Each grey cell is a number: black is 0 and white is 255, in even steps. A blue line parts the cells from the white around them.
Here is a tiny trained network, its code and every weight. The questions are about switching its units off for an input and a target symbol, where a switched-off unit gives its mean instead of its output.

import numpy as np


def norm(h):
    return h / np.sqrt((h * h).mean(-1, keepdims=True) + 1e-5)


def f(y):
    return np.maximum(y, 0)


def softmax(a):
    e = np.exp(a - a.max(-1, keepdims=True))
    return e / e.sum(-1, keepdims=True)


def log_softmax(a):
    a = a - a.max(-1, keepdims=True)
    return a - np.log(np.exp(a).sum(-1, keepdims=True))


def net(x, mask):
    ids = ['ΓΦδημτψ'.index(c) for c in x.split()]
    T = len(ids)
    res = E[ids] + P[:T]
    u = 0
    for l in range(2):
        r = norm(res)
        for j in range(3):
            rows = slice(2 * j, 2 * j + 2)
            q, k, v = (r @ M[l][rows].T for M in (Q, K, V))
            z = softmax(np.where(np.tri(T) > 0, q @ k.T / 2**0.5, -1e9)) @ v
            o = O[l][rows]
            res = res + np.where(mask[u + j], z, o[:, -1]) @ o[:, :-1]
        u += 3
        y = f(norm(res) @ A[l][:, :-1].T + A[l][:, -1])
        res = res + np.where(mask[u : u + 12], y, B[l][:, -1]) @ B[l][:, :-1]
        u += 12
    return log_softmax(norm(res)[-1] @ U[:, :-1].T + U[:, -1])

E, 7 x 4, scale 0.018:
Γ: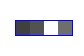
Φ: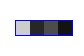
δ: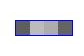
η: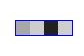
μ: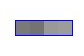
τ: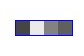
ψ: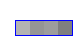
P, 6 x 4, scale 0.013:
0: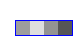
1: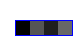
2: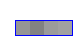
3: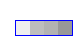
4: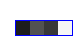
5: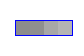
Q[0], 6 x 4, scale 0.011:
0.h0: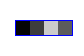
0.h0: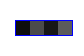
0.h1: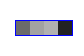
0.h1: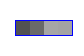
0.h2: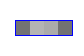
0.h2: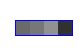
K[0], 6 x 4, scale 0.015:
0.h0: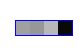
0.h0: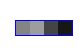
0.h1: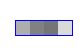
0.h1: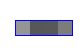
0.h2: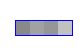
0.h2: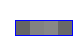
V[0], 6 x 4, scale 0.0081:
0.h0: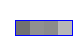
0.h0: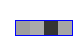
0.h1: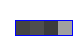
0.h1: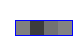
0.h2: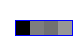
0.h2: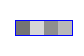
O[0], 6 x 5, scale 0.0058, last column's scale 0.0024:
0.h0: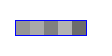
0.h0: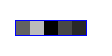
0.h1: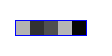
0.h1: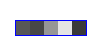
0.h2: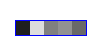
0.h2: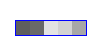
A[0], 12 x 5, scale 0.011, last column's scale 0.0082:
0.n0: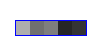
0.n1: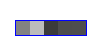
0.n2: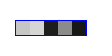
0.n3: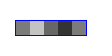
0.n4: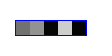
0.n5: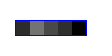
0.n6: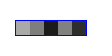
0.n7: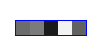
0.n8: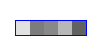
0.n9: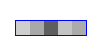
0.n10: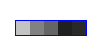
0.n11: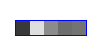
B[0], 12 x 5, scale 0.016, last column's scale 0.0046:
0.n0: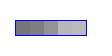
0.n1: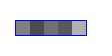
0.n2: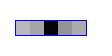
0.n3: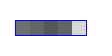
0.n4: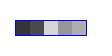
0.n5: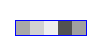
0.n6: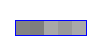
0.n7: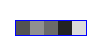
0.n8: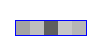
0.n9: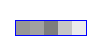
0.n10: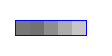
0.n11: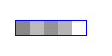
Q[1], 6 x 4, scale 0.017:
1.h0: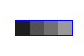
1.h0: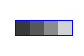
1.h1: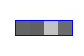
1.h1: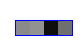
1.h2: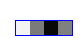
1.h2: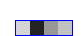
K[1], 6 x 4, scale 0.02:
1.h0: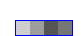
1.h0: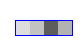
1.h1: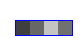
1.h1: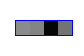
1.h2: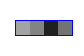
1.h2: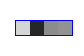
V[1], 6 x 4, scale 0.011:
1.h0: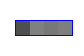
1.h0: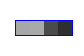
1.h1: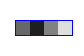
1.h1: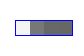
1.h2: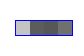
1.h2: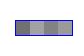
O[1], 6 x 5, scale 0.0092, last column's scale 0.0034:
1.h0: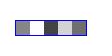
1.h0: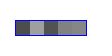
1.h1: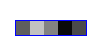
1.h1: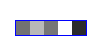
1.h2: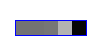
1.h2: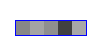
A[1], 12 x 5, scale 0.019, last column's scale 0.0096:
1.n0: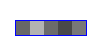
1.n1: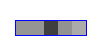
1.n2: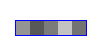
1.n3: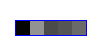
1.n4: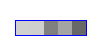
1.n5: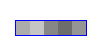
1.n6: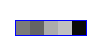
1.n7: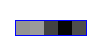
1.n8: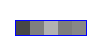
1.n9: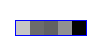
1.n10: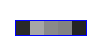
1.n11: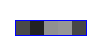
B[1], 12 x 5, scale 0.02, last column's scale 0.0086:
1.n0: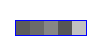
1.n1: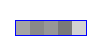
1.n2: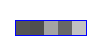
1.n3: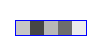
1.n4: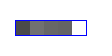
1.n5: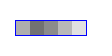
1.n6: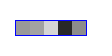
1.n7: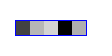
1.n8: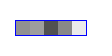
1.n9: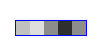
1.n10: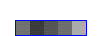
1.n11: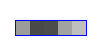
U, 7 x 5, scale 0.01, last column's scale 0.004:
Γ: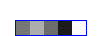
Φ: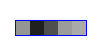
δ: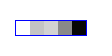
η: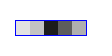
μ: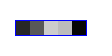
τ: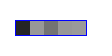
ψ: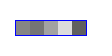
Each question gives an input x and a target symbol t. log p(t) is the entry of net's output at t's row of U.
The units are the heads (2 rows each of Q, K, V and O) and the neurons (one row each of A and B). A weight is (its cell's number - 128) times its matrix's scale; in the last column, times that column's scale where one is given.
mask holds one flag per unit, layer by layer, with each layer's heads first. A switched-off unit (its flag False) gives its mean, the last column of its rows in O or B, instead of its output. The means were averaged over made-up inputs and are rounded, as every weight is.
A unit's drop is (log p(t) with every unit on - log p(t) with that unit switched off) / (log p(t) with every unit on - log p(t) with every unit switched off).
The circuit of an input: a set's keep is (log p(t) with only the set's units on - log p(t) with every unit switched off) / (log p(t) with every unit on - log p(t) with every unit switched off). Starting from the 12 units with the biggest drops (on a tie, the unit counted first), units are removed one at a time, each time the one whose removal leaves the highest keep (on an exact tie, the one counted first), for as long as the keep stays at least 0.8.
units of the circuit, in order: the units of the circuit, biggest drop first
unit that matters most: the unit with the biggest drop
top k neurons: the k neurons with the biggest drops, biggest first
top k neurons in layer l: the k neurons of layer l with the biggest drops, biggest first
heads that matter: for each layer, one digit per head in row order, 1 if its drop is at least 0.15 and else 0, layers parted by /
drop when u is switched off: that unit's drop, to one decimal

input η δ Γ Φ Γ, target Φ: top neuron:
[1.n11]
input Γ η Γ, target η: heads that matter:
111 / 110
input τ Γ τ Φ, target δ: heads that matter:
100 / 100
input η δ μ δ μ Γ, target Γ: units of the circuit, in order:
[1.h1, 1.n8]
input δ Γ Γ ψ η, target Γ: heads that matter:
100 / 010
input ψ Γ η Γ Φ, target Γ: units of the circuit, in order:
[1.n7, 0.h2]
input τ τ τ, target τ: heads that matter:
001 / 010
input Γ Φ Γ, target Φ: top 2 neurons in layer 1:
[1.n11, 1.n7]
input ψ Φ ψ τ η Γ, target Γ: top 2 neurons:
[1.n5, 1.n3]
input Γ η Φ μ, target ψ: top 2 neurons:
[0.n8, 1.n4]
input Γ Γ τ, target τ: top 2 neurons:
[1.n3, 0.n11]
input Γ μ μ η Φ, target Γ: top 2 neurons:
[1.n7, 0.n5]
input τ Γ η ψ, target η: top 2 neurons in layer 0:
[0.n2, 0.n4]
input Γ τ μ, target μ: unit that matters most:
1.n4
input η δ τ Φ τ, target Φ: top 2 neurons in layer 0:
[0.n11, 0.n5]
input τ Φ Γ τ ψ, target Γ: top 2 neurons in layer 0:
[0.n7, 0.n2]
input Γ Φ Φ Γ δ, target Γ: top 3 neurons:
[0.n7, 1.n7, 0.n2]
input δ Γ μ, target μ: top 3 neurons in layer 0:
[0.n8, 0.n4, 0.n9]
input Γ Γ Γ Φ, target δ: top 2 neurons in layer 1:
[1.n9, 1.n11]
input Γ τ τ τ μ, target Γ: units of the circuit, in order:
[0.n7]
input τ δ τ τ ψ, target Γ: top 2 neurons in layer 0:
[0.n7, 0.n11]
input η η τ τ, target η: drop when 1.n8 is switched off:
-0.1
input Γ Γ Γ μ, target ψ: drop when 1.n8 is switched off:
0.1
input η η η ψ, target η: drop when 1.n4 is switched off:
0.2
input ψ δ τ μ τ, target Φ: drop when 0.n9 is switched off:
-0.1
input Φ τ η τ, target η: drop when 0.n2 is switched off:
0.2
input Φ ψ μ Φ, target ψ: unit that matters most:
1.h1
